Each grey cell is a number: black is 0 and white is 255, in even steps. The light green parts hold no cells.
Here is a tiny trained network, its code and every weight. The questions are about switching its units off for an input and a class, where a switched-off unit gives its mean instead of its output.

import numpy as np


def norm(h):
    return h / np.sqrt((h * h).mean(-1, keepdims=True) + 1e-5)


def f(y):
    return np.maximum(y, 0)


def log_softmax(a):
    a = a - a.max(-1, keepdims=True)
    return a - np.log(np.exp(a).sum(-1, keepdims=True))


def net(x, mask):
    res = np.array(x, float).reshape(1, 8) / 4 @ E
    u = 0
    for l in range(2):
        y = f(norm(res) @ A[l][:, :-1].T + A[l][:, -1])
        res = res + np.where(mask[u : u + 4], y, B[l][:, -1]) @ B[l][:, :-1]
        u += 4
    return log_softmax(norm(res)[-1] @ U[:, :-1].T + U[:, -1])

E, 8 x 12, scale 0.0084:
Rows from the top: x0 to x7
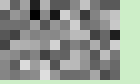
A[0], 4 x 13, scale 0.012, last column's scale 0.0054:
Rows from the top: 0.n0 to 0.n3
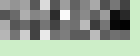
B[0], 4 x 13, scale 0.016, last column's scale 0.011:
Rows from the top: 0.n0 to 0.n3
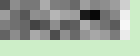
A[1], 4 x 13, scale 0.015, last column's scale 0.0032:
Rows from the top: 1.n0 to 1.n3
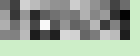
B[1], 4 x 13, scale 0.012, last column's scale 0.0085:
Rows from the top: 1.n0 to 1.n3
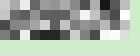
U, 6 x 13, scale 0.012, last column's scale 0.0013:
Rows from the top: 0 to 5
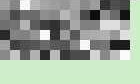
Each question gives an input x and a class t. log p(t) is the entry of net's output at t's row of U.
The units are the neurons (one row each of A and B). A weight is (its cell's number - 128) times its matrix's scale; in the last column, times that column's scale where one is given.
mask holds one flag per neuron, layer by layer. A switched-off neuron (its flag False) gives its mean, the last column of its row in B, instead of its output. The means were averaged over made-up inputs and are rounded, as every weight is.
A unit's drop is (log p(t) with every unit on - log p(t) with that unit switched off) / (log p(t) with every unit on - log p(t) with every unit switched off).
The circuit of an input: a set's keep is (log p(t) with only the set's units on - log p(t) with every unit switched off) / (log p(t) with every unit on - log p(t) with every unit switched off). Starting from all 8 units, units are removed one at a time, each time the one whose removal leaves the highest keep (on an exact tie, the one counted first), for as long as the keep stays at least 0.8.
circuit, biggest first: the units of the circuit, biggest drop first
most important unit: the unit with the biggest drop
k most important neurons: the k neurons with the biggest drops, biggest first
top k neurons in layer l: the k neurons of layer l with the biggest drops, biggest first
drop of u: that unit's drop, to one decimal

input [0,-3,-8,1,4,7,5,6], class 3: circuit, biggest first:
(0.n3)
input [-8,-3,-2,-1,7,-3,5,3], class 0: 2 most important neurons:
(1.n0 0.n1)
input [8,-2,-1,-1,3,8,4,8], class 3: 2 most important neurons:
(0.n3 0.n0)
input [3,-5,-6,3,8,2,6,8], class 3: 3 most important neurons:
(0.n3 1.n2 0.n0)
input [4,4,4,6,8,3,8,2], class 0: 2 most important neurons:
(1.n0 0.n3)
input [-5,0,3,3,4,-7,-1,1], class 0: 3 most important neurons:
(0.n2 0.n1 0.n0)
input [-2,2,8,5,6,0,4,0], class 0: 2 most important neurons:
(1.n0 0.n1)
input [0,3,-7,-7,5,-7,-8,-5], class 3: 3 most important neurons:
(0.n1 0.n2 1.n2)
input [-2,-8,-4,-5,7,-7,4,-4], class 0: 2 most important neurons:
(0.n2 0.n1)
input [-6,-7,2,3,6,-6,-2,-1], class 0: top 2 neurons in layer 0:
(0.n2 0.n1)
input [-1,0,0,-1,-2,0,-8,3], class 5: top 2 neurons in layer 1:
(1.n3 1.n1)
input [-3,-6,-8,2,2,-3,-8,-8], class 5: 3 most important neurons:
(0.n2 1.n1 0.n1)
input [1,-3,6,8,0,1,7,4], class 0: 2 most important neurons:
(1.n0 1.n3)
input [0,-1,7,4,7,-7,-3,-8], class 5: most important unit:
1.n3
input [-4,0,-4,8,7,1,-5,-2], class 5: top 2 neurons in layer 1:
(1.n2 1.n1)
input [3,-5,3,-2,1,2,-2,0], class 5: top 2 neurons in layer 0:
(0.n2 0.n1)
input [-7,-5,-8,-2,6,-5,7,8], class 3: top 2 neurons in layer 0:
(0.n3 0.n0)
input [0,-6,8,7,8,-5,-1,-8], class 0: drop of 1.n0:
0.2
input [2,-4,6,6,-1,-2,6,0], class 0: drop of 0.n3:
-0.1
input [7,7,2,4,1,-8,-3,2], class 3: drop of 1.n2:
0.0
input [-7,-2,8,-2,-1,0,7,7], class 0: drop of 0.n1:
0.1
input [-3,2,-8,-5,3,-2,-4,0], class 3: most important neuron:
(0.n1)
